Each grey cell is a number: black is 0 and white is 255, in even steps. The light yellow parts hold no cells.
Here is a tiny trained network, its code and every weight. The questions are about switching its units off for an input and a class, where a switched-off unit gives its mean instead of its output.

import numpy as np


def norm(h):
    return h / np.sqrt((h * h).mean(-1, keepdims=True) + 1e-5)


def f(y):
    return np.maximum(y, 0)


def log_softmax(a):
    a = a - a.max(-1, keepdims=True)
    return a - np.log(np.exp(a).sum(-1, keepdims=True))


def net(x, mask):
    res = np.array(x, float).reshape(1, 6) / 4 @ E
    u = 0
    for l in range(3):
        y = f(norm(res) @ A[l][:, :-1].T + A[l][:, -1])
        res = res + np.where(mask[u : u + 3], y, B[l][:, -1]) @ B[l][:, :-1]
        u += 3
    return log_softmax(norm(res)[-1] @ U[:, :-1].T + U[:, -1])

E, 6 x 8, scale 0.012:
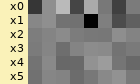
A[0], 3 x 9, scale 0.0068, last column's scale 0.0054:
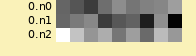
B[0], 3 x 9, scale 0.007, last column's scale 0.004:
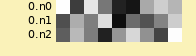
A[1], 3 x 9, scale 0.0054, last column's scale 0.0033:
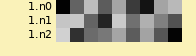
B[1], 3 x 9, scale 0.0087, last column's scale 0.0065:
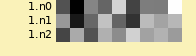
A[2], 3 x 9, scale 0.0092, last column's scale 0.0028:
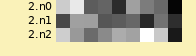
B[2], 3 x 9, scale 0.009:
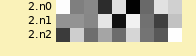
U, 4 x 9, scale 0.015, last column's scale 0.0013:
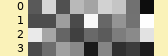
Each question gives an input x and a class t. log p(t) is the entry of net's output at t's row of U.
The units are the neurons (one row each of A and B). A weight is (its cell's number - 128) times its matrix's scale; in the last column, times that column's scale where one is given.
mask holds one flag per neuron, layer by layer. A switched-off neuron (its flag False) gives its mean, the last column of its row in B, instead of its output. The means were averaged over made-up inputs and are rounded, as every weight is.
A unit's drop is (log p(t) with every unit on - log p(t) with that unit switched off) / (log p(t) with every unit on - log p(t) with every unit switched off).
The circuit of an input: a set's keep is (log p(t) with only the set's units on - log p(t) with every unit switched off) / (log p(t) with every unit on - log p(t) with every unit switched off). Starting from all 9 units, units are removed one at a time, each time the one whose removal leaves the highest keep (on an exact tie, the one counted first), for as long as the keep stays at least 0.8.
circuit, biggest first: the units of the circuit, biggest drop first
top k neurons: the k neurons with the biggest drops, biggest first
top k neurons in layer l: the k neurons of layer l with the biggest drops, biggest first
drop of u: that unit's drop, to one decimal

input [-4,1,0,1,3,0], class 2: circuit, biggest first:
1.n0, 2.n0
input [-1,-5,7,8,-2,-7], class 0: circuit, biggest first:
1.n0
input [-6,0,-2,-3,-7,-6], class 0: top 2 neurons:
2.n2, 0.n1
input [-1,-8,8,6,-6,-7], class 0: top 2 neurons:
1.n0, 2.n2
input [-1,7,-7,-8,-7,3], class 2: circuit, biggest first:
2.n0, 1.n0
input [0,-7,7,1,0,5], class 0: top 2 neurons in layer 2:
2.n2, 2.n0
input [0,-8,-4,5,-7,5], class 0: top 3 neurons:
2.n2, 1.n0, 2.n0
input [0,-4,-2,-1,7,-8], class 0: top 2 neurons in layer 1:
1.n0, 1.n2
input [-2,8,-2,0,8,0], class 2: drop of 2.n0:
0.6
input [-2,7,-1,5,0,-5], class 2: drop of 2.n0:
0.5
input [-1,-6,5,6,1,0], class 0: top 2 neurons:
1.n0, 2.n2
